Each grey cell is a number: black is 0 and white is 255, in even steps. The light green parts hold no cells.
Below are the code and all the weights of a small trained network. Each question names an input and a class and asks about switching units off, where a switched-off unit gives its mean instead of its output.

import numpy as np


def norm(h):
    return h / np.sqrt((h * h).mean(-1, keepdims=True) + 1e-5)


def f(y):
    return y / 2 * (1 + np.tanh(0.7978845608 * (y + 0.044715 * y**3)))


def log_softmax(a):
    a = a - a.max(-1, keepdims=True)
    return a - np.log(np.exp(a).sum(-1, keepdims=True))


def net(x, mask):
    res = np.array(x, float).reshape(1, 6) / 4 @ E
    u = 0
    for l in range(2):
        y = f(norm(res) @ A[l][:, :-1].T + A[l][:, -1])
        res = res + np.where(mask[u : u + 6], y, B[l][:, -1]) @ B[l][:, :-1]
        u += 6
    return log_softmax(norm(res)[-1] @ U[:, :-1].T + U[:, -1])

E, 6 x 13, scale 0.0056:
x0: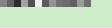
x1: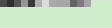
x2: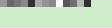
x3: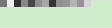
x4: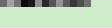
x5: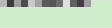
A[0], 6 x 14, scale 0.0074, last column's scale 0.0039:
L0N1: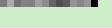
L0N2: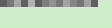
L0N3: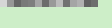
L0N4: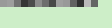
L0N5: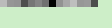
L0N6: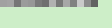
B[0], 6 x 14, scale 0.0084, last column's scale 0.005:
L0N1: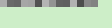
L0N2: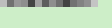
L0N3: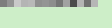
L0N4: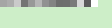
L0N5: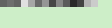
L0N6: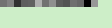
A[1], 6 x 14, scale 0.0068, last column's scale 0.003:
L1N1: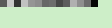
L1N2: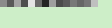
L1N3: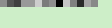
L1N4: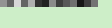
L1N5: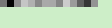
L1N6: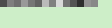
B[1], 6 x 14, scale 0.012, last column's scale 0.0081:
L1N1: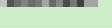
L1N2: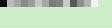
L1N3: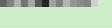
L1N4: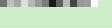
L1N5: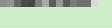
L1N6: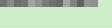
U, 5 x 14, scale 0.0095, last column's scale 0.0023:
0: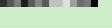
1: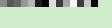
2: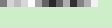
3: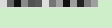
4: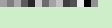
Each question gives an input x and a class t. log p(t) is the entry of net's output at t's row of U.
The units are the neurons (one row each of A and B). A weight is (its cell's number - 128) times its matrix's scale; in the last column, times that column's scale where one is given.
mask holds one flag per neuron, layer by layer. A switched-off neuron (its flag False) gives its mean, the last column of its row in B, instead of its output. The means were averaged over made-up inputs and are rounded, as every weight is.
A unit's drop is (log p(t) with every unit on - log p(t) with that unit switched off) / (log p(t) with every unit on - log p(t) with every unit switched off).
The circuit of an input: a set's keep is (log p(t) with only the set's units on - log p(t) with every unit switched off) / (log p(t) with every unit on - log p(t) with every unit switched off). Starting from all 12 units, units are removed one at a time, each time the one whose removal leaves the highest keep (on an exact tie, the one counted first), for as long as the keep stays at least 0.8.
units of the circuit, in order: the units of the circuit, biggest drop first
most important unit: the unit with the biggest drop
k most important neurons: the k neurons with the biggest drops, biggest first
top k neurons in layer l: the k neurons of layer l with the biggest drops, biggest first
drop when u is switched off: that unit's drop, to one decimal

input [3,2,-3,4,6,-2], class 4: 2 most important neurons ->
L0N4, L1N4
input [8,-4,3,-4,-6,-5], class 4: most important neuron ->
L0N3
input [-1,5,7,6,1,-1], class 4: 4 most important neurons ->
L1N4, L1N2, L0N5, L1N3
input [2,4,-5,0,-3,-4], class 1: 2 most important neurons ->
L1N3, L0N4
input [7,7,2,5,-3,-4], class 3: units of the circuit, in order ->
L1N4, L1N2
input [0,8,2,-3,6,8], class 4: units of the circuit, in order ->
L0N4, L1N4
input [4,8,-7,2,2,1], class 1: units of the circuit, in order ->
L1N4, L1N3
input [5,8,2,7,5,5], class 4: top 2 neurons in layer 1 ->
L1N4, L1N2
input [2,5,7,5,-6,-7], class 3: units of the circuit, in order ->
L0N4, L1N2
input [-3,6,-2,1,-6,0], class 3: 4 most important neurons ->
L1N5, L1N2, L1N4, L0N5
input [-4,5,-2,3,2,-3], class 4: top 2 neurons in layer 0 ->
L0N5, L0N4
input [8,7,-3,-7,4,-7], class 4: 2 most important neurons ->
L1N2, L0N5
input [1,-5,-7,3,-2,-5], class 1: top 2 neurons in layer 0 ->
L0N4, L0N3
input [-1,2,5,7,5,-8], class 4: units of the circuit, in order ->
L1N4
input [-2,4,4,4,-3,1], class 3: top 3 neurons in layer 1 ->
L1N4, L1N2, L1N3
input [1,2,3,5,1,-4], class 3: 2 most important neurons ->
L1N4, L1N2
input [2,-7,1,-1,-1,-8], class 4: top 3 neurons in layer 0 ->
L0N3, L0N5, L0N6
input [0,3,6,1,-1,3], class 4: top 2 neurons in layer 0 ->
L0N3, L0N5
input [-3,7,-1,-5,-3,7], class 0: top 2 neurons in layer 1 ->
L1N5, L1N3
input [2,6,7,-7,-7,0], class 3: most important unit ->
L1N5
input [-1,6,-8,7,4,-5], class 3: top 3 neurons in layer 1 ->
L1N4, L1N2, L1N1
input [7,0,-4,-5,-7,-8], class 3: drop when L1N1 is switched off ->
0.1
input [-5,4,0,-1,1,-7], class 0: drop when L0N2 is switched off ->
0.0
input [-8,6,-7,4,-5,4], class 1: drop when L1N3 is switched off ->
0.1
